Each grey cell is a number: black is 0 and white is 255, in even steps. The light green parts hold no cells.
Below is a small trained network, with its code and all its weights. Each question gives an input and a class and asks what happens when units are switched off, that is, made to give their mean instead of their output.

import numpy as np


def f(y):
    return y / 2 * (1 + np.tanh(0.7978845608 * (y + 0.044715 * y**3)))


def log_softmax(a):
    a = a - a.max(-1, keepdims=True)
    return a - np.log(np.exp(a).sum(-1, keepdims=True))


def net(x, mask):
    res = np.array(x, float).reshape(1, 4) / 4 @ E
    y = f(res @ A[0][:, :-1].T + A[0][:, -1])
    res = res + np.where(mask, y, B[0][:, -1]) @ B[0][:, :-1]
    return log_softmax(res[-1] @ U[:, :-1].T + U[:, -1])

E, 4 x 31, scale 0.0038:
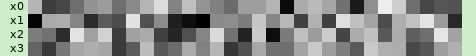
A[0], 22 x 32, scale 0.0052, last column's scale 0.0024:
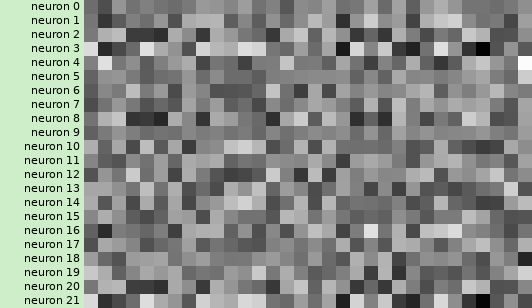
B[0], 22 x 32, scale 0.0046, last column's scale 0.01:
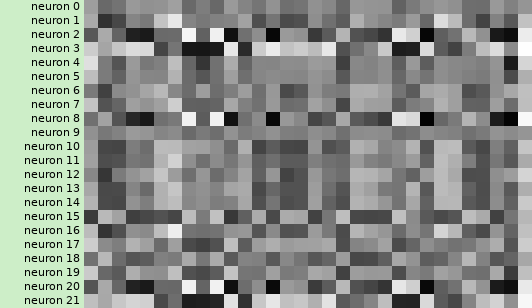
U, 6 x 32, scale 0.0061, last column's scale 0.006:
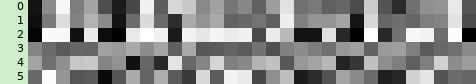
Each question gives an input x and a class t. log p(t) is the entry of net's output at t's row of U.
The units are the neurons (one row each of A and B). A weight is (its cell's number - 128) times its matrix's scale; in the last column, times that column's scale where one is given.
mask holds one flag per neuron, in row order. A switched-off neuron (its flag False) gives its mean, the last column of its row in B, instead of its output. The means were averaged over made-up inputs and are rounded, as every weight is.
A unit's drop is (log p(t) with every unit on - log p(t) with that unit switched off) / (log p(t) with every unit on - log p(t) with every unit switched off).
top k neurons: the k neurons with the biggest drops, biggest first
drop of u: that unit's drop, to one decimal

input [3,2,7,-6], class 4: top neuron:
[neuron 8]
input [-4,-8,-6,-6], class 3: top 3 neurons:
[neuron 10; neuron 14; neuron 13]
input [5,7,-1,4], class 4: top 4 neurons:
[neuron 8; neuron 2; neuron 20; neuron 7]
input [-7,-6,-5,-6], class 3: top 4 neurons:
[neuron 13; neuron 10; neuron 14; neuron 3]
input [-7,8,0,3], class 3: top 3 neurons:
[neuron 3; neuron 21; neuron 12]
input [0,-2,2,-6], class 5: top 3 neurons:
[neuron 12; neuron 1; neuron 16]
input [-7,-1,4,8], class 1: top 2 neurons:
[neuron 3; neuron 21]
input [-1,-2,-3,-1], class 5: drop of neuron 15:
-0.1
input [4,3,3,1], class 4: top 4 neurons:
[neuron 8; neuron 2; neuron 20; neuron 15]
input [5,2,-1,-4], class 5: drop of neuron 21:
-0.1
